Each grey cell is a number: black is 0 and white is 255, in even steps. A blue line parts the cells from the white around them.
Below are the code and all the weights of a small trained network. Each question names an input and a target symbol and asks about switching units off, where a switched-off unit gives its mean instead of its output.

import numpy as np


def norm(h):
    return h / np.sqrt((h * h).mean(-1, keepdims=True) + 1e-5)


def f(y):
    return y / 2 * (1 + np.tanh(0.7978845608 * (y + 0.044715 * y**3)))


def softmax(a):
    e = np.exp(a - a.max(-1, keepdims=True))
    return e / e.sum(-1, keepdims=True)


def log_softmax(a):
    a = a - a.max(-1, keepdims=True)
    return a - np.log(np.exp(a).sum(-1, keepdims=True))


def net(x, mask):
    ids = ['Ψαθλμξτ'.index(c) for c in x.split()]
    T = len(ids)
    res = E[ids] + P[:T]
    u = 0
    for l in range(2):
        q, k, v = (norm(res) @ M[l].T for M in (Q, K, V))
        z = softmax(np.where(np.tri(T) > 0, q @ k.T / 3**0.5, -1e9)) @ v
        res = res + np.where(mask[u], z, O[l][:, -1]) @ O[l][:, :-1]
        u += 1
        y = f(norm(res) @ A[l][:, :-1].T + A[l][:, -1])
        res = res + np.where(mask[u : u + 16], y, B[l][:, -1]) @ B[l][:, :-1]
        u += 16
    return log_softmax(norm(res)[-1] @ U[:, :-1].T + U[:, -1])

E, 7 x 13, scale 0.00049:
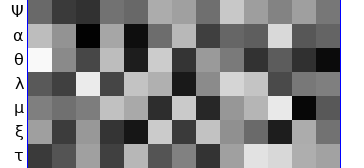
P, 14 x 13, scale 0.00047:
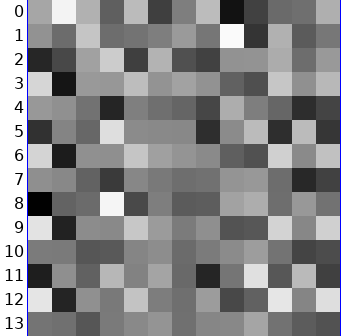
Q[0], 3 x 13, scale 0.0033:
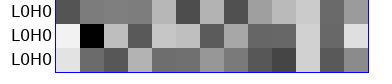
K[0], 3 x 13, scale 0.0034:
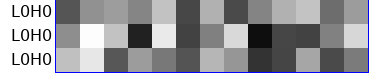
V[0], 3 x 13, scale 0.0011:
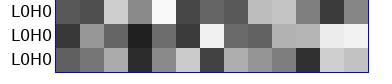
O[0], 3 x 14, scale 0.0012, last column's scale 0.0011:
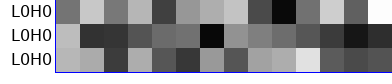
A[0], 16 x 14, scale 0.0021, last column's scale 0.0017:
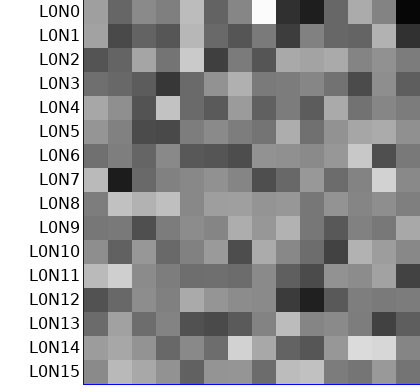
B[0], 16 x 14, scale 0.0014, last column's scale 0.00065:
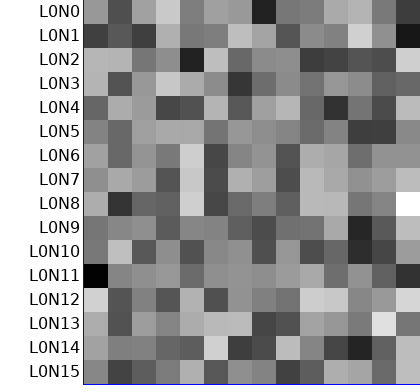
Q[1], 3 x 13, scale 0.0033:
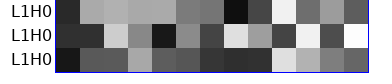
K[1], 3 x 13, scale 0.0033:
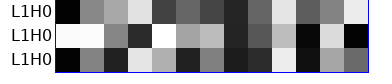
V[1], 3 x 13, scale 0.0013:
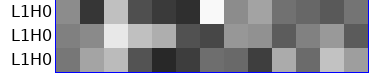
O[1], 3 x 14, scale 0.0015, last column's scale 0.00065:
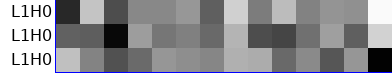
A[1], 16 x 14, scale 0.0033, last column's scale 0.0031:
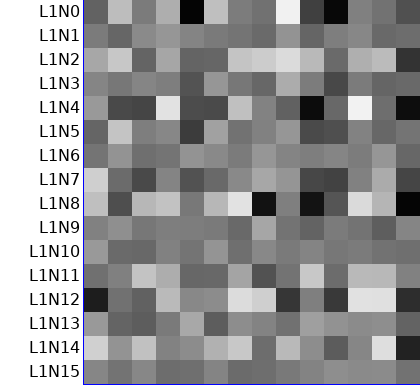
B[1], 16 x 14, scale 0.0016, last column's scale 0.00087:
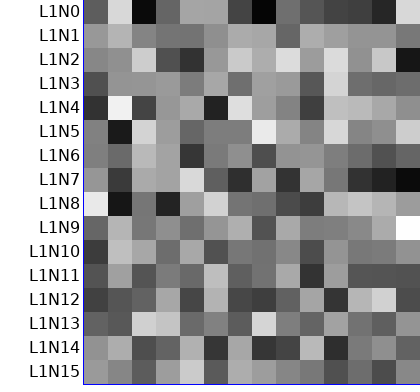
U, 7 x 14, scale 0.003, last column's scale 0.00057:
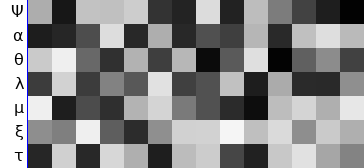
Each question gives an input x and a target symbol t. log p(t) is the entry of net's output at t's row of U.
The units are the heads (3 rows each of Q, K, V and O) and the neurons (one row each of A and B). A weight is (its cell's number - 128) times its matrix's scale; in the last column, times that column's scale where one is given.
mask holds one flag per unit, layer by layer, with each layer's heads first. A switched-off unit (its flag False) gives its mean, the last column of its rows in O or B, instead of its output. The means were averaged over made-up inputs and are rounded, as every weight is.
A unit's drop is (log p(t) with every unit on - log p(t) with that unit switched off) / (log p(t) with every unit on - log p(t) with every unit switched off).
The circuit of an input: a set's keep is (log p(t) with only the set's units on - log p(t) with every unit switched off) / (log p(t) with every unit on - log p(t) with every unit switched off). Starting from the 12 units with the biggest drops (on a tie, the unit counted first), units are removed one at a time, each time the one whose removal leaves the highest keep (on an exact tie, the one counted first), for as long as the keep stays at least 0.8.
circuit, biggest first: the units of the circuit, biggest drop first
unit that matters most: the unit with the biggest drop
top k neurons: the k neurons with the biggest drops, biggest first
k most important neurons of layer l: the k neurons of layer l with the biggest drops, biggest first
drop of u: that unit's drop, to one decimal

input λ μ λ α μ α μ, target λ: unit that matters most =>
L0N14
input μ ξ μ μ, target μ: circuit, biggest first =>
L0H0, L1N8
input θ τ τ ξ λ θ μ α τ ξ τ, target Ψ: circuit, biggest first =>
L0H0, L0N6, L1N13
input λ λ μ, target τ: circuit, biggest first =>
L1H0, L1N4, L0H0
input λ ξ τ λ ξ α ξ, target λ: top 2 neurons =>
L0N14, L1N0
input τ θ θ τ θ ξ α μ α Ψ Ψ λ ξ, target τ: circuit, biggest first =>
L1N4, L0N0, L0N1
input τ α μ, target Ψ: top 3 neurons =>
L1N7, L0N14, L0N1
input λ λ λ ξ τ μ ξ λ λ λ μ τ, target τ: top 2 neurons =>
L0N7, L0N12
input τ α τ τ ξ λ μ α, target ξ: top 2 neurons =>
L0N8, L0N2
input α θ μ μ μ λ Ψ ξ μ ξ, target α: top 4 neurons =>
L0N1, L0N7, L1N12, L0N8
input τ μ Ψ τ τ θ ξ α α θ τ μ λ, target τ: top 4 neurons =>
L0N1, L1N4, L0N0, L0N8
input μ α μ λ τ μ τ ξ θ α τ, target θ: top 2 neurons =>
L0N6, L0N4
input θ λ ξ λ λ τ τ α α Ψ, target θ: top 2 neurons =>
L0N14, L0N7
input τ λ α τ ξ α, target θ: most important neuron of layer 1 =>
L1N14
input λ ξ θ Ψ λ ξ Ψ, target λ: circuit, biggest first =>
L0H0, L0N4, L1N0
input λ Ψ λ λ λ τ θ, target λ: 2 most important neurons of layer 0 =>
L0N4, L0N14
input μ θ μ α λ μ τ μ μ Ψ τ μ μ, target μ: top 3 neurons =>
L0N0, L1N8, L0N14
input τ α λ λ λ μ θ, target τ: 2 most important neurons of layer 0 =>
L0N14, L0N2
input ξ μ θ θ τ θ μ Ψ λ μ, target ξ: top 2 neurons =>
L0N7, L0N10
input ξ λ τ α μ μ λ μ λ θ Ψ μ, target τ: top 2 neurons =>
L0N7, L1N4
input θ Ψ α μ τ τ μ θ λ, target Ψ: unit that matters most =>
L1H0
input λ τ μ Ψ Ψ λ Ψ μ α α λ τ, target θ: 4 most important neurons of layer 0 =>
L0N2, L0N6, L0N4, L0N11
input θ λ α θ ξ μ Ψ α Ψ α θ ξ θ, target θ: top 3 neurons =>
L0N14, L1N14, L0N7
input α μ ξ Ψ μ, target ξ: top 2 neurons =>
L0N12, L0N14
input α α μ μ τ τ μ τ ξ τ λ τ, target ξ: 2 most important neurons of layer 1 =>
L1N0, L1N2
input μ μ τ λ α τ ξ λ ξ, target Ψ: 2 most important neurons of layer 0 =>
L0N6, L0N3
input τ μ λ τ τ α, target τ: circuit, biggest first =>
L1N4
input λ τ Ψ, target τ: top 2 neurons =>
L0N14, L1N4
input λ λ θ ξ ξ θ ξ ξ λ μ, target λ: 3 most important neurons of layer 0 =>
L0N4, L0N14, L0N12
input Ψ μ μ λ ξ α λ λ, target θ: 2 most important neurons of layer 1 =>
L1N5, L1N3
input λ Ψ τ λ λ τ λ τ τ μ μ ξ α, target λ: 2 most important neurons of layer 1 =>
L1N0, L1N5
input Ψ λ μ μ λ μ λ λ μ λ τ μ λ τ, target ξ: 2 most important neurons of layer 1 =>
L1N0, L1N14
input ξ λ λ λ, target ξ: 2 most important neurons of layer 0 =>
L0N7, L0N2
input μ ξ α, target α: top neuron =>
L1N12
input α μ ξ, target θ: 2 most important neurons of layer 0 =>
L0N1, L0N7
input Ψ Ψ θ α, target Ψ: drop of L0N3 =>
0.1
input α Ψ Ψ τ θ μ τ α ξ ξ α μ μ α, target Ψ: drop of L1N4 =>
0.1
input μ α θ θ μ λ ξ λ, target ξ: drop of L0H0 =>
1.7
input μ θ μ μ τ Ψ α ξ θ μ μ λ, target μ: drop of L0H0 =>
1.3
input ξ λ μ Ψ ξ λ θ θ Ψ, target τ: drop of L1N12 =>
0.0
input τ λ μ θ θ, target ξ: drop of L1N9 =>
0.1
